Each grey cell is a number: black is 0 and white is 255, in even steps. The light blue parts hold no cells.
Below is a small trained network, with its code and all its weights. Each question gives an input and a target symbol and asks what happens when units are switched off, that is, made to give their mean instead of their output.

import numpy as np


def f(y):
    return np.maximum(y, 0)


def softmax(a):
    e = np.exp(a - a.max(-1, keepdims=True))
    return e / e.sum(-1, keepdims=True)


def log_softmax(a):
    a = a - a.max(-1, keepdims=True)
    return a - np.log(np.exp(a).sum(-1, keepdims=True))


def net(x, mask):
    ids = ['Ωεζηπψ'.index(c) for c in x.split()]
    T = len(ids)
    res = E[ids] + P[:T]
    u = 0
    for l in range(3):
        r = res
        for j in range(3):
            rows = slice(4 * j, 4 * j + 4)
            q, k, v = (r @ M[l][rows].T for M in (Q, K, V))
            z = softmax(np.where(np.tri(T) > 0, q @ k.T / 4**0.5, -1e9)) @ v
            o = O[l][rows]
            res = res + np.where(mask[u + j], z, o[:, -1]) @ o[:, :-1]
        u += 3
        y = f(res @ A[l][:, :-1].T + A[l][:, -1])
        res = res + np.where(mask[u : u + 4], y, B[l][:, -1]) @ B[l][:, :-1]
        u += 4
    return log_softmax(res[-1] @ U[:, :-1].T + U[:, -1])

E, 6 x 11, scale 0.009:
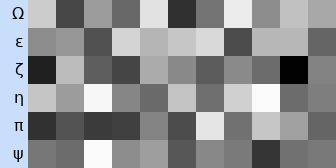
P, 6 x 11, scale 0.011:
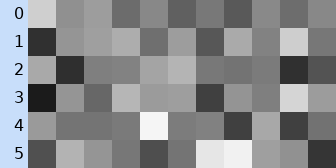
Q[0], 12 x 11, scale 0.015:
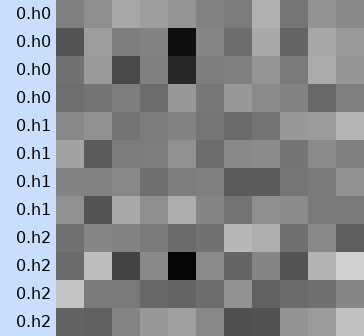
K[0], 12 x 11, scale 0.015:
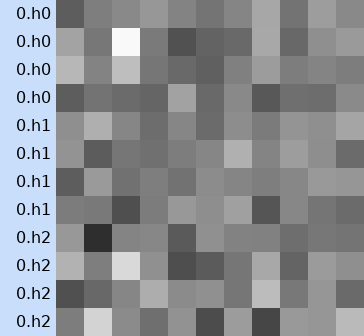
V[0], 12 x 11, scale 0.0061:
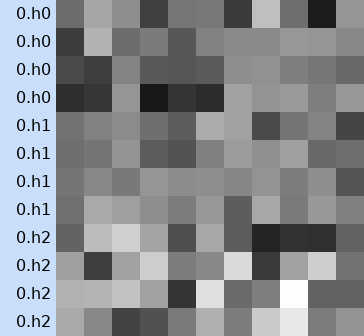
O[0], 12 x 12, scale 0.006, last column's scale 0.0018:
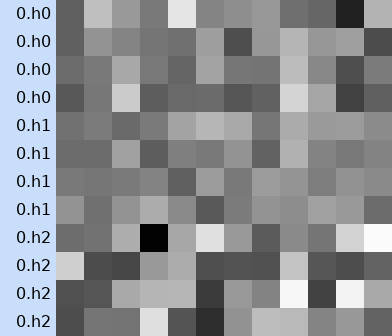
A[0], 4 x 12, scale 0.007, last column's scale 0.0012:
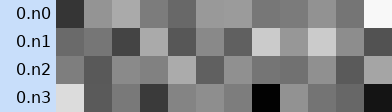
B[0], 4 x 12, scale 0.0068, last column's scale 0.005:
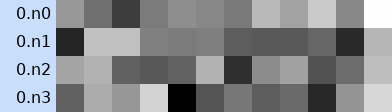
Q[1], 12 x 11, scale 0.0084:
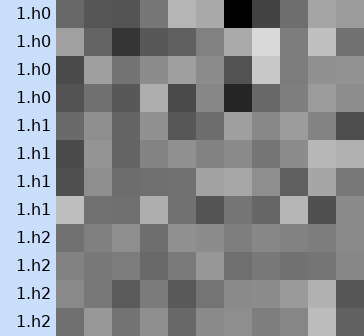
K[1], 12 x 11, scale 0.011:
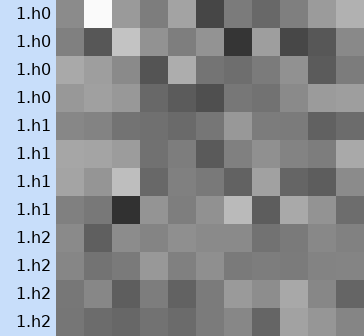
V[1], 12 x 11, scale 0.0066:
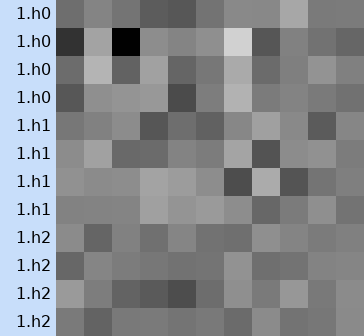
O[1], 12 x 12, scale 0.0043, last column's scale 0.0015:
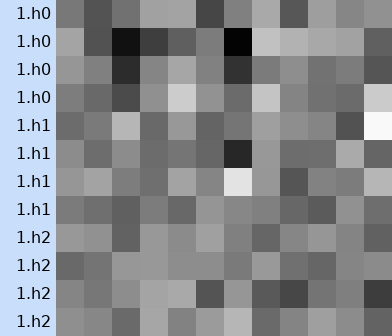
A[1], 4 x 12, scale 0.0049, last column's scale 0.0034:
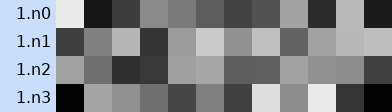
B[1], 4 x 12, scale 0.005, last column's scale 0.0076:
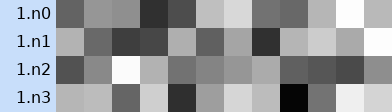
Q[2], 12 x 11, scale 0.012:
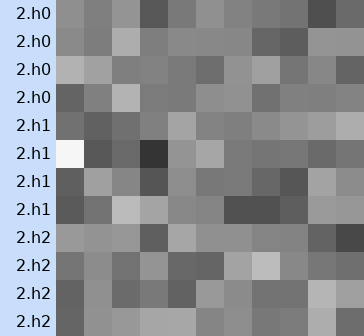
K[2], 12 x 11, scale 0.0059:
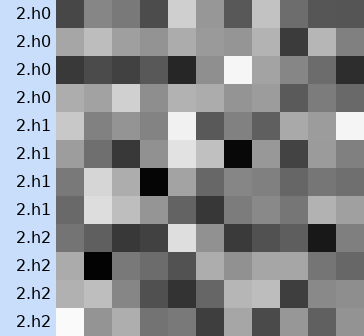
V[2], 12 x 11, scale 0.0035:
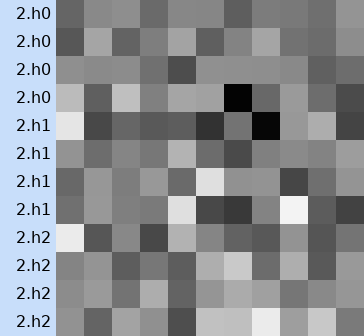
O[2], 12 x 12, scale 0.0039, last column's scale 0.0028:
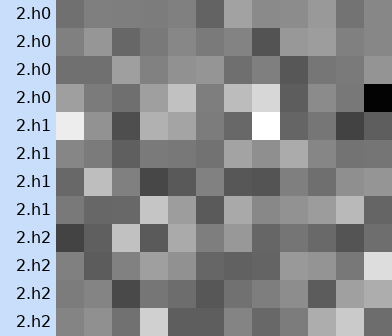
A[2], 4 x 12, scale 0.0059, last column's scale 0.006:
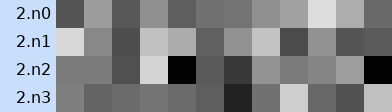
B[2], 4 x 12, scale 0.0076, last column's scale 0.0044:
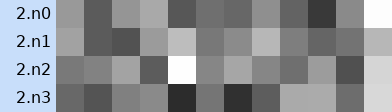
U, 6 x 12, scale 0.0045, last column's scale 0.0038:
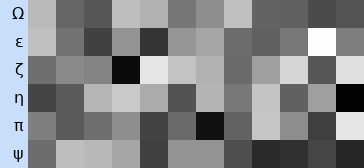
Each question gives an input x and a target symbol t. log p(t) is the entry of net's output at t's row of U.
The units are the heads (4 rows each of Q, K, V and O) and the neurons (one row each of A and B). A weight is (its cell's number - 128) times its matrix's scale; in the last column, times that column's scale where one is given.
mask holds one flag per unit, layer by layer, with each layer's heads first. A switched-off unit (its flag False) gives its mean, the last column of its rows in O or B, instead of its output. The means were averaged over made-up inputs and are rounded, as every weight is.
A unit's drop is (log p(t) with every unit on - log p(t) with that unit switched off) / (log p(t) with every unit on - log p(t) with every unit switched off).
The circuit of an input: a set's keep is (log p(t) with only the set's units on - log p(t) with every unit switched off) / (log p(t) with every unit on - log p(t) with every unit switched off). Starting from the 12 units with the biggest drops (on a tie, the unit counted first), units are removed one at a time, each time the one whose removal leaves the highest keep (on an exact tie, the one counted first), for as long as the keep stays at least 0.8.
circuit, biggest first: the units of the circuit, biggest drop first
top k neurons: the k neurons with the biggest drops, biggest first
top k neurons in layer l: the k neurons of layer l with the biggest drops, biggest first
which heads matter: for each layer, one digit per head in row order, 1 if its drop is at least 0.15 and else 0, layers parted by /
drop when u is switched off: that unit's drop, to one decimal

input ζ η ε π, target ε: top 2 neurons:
(1.n3, 2.n0)
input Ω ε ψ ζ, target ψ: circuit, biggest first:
(0.h2, 0.n1, 1.h0, 1.n3)
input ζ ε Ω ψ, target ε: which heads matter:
001 / 000 / 000
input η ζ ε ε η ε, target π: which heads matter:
001 / 100 / 000
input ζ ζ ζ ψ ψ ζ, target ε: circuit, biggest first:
(0.h2, 1.n3, 2.h2, 0.n0)
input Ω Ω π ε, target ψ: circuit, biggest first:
(1.h0, 0.n1, 0.h2, 1.n3)
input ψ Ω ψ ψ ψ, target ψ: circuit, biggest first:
(0.n3, 0.h2, 1.h0)
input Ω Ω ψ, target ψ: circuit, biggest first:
(0.n3, 0.h2, 1.h0, 1.n1)
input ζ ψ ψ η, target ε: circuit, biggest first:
(1.n3, 0.h2, 2.h2)
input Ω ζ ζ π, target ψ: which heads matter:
001 / 000 / 000
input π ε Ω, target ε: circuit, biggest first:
(1.n0, 0.h0)
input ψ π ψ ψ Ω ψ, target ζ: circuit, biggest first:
(0.h2, 0.n3, 2.n0)
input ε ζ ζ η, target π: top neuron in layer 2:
(2.n3)
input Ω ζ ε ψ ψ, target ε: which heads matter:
100 / 000 / 000
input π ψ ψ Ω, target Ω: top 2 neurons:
(1.n3, 2.n1)
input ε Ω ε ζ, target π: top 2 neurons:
(2.n3, 1.n0)
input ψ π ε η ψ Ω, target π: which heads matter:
101 / 000 / 000
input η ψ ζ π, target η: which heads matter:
001 / 000 / 000
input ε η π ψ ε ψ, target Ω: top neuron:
(1.n3)
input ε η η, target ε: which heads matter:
100 / 000 / 000
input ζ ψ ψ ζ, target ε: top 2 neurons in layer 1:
(1.n3, 1.n1)
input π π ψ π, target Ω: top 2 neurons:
(1.n3, 2.n1)
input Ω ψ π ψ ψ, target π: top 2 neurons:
(2.n3, 1.n3)
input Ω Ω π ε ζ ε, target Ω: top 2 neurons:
(2.n1, 1.n3)
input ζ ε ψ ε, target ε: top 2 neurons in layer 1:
(1.n3, 1.n1)
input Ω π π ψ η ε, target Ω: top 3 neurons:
(2.n1, 0.n3, 1.n3)
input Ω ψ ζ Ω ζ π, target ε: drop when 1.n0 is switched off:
0.0
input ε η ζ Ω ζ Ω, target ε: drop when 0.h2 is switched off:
0.4
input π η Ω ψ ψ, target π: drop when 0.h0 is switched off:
0.2
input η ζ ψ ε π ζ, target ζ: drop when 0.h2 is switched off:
0.4
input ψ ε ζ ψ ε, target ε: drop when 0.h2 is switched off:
0.0
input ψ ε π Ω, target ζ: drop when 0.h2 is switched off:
0.8
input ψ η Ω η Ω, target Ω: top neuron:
(2.n1)
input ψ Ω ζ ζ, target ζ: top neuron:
(0.n3)
